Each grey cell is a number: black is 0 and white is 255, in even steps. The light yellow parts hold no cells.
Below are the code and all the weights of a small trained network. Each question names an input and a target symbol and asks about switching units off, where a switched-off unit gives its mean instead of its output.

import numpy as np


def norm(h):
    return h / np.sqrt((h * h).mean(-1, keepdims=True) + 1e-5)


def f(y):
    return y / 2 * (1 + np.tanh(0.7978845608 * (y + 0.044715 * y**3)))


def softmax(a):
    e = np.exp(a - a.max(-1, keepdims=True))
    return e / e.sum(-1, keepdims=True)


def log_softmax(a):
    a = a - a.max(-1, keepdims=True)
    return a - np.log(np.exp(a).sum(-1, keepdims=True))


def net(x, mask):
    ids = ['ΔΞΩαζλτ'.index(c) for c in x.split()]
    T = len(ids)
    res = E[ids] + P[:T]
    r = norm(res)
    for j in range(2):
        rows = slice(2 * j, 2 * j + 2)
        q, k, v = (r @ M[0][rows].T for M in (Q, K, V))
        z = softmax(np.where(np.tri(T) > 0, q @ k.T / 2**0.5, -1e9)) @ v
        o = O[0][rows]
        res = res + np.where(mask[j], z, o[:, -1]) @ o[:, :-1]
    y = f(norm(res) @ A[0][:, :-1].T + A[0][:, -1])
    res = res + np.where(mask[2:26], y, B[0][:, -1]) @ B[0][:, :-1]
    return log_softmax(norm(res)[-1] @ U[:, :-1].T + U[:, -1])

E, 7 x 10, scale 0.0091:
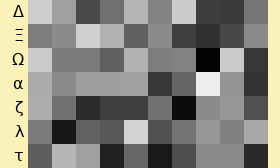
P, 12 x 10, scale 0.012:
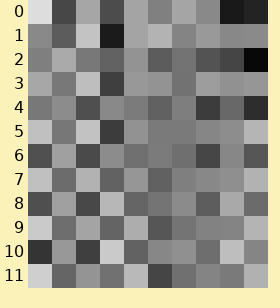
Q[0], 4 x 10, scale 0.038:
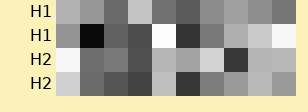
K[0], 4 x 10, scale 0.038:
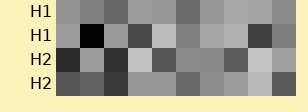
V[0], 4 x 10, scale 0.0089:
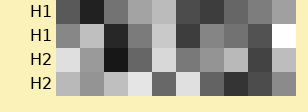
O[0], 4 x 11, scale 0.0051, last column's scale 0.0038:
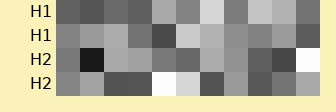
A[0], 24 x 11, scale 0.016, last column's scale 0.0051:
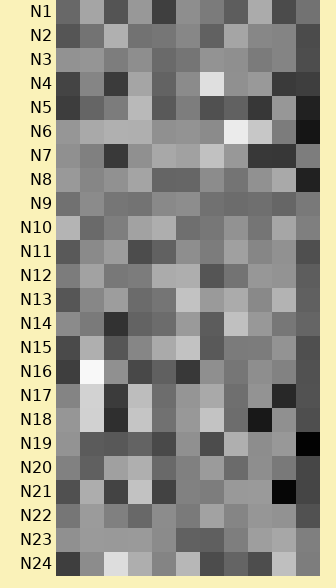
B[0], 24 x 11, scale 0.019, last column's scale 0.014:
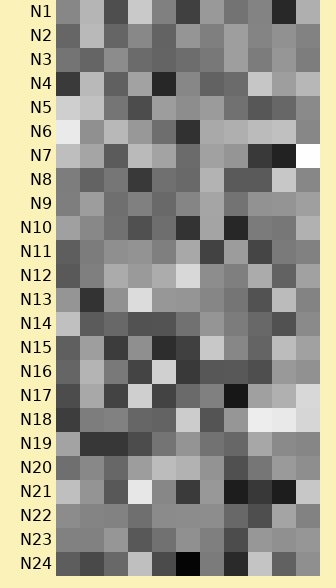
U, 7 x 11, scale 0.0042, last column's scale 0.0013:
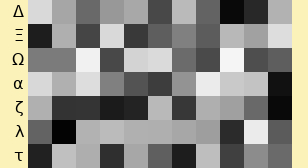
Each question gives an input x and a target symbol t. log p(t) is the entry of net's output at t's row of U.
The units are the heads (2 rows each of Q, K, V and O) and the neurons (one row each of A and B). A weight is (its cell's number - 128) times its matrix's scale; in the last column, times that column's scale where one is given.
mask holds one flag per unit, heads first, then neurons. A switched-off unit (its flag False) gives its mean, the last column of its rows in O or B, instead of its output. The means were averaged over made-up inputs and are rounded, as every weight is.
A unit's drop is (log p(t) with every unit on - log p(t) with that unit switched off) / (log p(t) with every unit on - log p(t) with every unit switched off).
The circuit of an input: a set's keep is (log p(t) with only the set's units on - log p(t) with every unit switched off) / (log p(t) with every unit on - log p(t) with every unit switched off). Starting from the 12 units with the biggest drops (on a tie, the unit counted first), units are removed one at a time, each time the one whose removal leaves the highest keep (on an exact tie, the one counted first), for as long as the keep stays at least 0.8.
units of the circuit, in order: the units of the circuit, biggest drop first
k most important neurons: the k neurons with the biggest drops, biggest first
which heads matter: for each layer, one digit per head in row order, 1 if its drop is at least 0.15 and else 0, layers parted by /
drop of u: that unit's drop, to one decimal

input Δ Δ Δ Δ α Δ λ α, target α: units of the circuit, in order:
(N6)
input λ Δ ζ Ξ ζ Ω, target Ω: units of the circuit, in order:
(N7, N21, N17, N15)
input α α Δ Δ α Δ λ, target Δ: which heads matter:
10
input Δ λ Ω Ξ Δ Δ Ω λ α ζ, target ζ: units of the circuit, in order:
(N19, N21, N17)
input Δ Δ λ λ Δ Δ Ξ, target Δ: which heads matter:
01
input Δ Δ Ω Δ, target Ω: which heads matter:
11
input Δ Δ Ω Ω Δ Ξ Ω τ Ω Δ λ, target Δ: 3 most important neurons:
(N5, N18, N17)
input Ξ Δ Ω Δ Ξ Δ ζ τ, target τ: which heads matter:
00
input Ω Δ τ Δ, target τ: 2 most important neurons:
(N16, N17)
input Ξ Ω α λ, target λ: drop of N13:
0.2
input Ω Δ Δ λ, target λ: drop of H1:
0.8
